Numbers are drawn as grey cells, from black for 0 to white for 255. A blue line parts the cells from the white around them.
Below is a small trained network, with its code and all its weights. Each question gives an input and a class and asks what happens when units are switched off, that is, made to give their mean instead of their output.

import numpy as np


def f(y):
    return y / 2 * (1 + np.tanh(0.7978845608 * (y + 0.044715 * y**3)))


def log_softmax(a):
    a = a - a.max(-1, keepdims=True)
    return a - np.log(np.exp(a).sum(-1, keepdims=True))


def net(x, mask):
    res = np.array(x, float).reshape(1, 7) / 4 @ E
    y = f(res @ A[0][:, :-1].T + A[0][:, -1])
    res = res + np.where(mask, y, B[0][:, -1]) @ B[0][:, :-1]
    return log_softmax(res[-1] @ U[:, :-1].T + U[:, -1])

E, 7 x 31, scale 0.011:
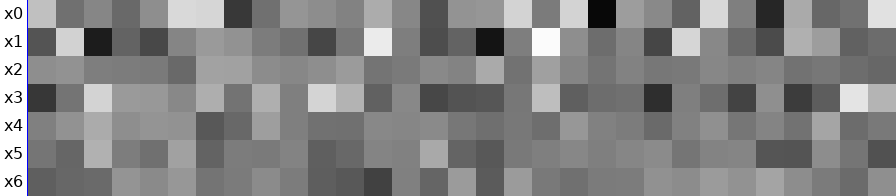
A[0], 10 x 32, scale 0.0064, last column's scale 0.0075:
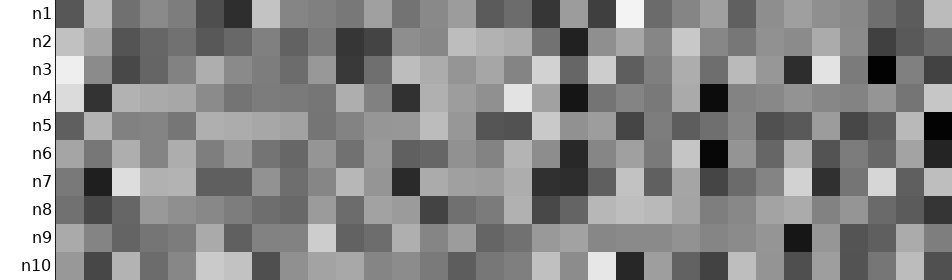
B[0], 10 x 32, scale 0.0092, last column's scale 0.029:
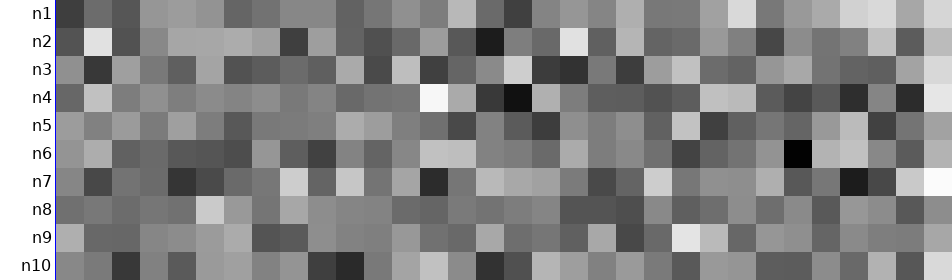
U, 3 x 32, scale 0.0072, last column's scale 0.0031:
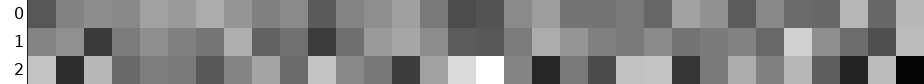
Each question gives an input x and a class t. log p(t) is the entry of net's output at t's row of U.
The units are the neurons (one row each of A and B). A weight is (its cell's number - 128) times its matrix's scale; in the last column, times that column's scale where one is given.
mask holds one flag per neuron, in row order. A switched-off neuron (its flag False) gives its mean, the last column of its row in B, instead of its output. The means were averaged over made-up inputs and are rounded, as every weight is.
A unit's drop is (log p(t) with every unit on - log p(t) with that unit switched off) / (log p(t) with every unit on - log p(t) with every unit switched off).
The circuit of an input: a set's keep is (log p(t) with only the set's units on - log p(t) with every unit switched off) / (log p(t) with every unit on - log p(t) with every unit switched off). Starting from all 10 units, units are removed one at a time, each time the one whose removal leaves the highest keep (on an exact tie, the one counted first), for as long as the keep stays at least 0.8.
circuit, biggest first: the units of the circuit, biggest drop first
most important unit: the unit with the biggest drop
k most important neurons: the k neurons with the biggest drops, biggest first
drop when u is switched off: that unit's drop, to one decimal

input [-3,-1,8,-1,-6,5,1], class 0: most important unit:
n3
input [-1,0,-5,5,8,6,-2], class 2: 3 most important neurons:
n4; n10; n2
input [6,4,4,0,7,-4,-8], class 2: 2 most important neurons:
n3; n4
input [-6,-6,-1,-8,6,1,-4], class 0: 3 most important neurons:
n4; n2; n8
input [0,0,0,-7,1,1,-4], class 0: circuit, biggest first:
n2; n6
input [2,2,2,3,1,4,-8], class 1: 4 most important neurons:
n7; n4; n2; n5
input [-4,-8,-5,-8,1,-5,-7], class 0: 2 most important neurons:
n4; n2
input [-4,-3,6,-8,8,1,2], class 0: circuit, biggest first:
n2; n8
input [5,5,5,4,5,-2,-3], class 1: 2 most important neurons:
n5; n4
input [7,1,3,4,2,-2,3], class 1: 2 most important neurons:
n10; n5
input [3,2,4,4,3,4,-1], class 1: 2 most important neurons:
n4; n5
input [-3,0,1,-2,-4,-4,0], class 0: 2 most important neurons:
n6; n5
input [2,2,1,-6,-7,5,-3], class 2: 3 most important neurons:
n3; n4; n10
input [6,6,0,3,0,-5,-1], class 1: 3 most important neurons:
n10; n7; n5
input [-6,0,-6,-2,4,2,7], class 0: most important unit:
n6
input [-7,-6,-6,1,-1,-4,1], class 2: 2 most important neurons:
n7; n10
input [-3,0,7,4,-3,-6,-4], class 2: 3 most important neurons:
n4; n10; n2
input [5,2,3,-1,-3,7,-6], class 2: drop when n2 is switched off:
0.2
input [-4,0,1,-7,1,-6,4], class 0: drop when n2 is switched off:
0.3
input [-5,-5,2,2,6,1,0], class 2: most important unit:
n7
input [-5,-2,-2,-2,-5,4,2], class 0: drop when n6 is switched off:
0.1
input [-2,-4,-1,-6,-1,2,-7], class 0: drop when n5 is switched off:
0.1
